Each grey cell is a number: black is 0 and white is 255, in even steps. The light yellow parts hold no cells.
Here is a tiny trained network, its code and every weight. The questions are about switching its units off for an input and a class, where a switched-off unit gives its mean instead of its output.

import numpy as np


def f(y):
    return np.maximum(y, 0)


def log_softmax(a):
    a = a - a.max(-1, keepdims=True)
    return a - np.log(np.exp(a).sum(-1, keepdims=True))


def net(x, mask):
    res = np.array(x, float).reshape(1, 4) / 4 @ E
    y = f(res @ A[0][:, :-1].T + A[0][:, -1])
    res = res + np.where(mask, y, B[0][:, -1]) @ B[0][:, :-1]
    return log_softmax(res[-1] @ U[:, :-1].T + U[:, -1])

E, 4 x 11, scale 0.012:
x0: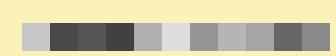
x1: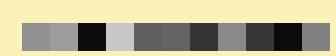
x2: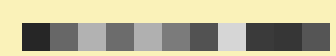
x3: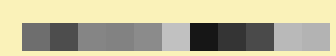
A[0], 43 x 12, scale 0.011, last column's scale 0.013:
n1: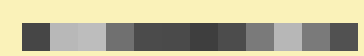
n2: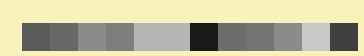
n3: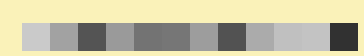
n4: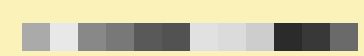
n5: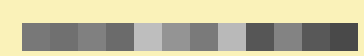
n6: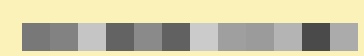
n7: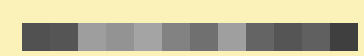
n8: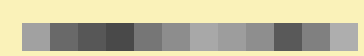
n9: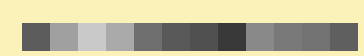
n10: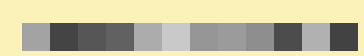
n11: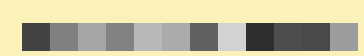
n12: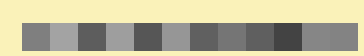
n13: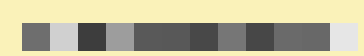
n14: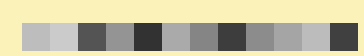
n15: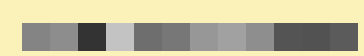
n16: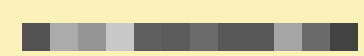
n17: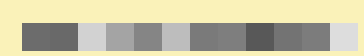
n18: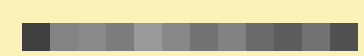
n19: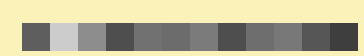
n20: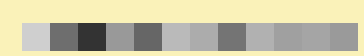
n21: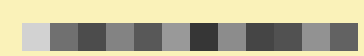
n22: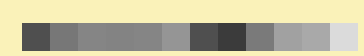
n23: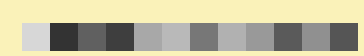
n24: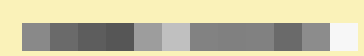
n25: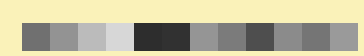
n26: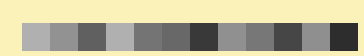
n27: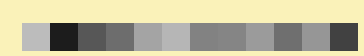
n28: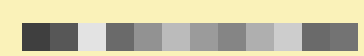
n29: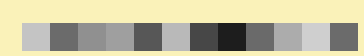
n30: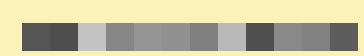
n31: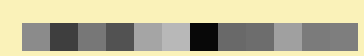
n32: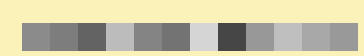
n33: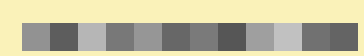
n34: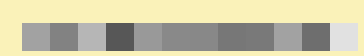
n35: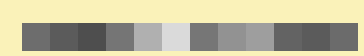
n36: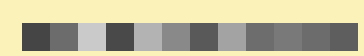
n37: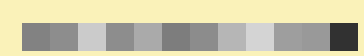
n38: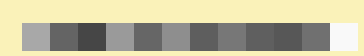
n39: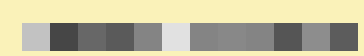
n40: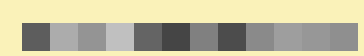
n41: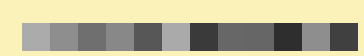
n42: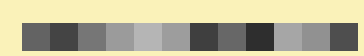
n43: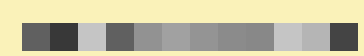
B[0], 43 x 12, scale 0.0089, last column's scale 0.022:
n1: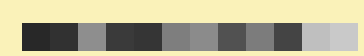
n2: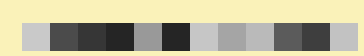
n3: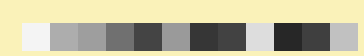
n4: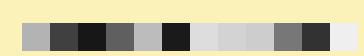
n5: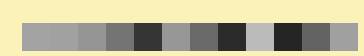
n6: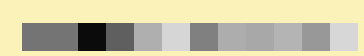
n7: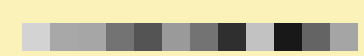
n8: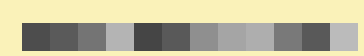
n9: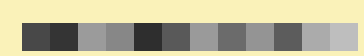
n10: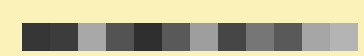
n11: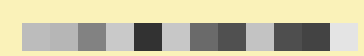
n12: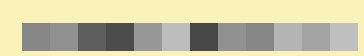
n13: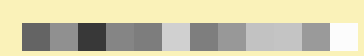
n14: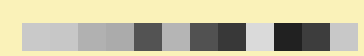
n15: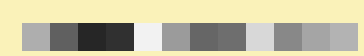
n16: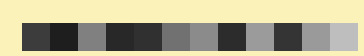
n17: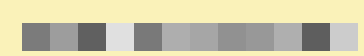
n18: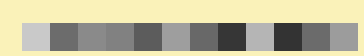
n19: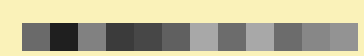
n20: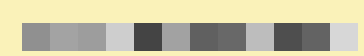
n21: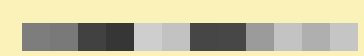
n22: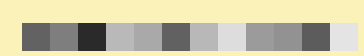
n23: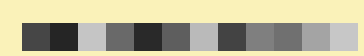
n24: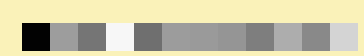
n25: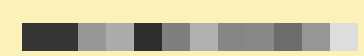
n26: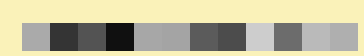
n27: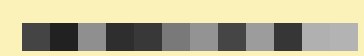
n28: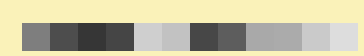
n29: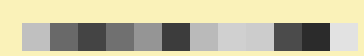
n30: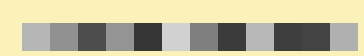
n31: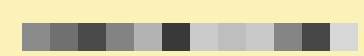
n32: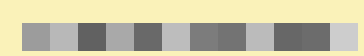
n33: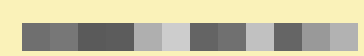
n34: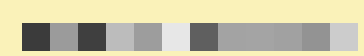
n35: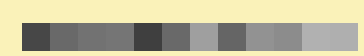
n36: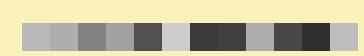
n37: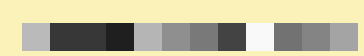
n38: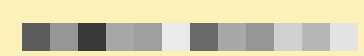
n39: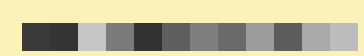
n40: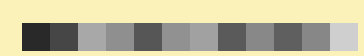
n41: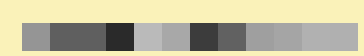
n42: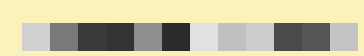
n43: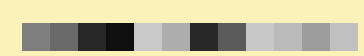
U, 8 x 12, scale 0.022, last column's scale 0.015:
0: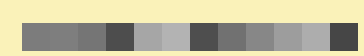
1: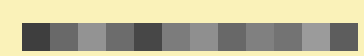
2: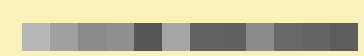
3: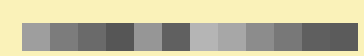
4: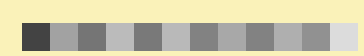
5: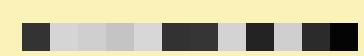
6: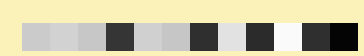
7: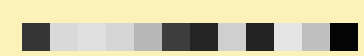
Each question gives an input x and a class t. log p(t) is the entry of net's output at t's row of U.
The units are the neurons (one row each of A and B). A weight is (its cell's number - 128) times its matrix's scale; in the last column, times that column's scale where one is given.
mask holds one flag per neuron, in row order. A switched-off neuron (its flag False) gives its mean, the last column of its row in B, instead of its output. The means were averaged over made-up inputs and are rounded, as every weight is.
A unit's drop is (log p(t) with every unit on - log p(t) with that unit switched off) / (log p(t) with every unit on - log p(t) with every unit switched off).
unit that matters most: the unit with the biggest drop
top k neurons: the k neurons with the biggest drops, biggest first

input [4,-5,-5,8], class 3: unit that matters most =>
n29
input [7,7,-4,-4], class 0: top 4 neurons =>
(n15 n21 n38 n41)
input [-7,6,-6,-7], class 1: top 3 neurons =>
(n25 n40 n29)
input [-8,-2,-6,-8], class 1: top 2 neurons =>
(n25 n40)
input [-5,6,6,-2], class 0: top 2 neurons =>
(n13 n15)
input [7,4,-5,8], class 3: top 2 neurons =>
(n29 n31)
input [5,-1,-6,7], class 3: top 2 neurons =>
(n29 n31)
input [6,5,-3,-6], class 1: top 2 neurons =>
(n23 n29)
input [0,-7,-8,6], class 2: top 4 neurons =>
(n3 n14 n20 n29)
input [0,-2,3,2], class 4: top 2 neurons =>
(n3 n14)
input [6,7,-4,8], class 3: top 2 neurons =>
(n29 n31)
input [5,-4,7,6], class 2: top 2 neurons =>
(n36 n11)
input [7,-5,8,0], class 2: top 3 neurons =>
(n36 n11 n30)
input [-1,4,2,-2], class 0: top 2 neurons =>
(n22 n15)
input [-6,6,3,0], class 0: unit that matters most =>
n13
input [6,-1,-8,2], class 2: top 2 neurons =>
(n3 n14)
